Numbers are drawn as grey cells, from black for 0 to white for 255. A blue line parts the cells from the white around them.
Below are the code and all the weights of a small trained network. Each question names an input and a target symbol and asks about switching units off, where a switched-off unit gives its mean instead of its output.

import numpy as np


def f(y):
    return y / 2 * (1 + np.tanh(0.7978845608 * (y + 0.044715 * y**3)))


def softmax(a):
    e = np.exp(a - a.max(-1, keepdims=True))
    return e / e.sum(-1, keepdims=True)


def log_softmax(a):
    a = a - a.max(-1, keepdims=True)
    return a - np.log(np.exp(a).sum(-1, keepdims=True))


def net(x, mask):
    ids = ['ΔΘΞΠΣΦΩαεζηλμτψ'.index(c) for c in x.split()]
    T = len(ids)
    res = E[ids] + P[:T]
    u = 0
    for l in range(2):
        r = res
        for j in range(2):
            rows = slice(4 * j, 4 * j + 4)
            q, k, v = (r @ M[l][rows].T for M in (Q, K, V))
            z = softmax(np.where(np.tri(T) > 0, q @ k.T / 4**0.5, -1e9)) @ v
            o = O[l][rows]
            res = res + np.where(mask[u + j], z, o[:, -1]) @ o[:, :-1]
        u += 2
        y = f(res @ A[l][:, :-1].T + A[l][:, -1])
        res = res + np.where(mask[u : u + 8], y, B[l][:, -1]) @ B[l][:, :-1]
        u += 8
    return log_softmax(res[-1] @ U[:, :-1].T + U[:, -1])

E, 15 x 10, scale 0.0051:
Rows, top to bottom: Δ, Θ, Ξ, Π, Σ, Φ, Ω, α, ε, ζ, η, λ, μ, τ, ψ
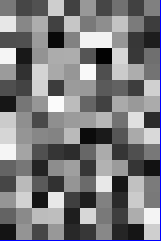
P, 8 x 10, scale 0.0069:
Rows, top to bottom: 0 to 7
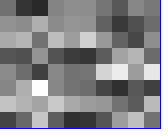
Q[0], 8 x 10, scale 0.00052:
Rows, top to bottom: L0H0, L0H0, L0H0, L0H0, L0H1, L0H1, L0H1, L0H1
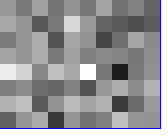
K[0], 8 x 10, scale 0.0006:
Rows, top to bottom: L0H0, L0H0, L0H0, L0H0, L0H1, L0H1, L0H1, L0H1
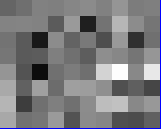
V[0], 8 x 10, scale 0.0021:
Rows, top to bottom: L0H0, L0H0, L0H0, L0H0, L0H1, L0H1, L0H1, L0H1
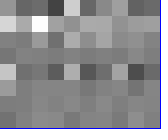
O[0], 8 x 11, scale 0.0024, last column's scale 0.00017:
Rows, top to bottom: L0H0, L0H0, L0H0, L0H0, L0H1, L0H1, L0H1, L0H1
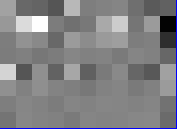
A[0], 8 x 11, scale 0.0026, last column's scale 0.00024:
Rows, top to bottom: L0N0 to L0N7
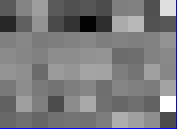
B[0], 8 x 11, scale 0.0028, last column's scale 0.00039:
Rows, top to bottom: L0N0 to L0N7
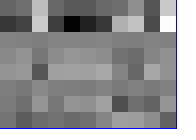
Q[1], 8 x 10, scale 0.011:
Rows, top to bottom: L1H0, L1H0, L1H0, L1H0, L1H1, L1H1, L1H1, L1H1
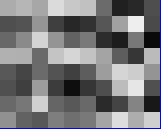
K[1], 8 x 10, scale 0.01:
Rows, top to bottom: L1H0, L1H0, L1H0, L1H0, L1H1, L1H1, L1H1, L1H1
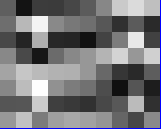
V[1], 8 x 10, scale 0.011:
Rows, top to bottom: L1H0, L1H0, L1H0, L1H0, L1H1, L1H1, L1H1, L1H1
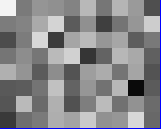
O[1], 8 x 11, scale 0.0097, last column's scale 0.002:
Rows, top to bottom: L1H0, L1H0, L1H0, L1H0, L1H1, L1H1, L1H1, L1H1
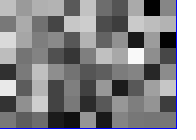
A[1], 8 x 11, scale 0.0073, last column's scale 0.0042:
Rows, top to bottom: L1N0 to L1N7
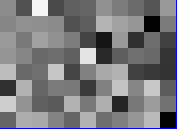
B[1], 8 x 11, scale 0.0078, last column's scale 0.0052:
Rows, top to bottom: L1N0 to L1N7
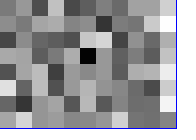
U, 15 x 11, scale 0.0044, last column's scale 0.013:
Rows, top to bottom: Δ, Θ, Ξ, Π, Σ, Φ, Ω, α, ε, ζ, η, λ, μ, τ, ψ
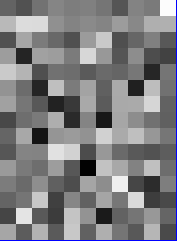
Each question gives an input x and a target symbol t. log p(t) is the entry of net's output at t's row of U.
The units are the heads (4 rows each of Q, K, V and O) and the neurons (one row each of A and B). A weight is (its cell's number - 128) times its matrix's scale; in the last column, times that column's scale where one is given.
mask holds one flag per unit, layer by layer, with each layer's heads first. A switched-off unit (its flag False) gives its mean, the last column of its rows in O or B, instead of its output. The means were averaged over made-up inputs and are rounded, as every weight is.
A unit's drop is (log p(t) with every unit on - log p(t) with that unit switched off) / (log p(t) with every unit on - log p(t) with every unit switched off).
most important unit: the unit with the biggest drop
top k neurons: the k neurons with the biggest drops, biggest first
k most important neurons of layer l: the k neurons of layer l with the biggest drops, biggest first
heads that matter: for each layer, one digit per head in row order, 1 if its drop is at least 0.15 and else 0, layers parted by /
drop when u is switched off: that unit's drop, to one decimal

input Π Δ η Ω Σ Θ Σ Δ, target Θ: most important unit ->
L1H0
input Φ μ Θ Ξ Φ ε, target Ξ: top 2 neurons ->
(L1N2 L1N4)
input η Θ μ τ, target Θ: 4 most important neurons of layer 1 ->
(L1N4 L1N1 L1N6 L1N2)
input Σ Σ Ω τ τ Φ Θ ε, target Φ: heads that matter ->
00 / 11
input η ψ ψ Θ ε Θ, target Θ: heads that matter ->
00 / 11
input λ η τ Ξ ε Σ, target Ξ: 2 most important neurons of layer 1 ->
(L1N2 L1N4)
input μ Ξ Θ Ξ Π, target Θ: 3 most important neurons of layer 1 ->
(L1N4 L1N1 L1N6)
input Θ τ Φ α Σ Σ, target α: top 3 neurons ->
(L1N1 L1N0 L1N5)
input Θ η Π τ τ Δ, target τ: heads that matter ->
00 / 11
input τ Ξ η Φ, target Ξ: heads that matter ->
00 / 10
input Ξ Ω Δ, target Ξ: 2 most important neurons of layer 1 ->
(L1N2 L1N4)
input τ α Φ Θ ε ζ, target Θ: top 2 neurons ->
(L1N4 L1N1)
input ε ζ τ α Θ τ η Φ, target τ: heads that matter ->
00 / 10
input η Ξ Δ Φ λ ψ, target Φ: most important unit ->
L1H1
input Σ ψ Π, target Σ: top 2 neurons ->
(L1N3 L1N1)
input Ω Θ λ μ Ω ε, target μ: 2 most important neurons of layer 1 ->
(L1N5 L1N1)
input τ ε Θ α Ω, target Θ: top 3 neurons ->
(L1N4 L1N1 L1N6)
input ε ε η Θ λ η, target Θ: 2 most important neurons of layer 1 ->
(L1N4 L1N1)
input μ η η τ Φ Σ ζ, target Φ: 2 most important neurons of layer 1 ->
(L1N6 L1N4)
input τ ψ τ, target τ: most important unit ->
L1H0
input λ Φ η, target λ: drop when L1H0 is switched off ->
0.5
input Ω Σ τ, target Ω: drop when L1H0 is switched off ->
0.7
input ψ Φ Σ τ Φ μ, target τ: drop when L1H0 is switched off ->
0.8
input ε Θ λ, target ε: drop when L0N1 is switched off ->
0.0
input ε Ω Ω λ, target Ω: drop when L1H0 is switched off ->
0.6
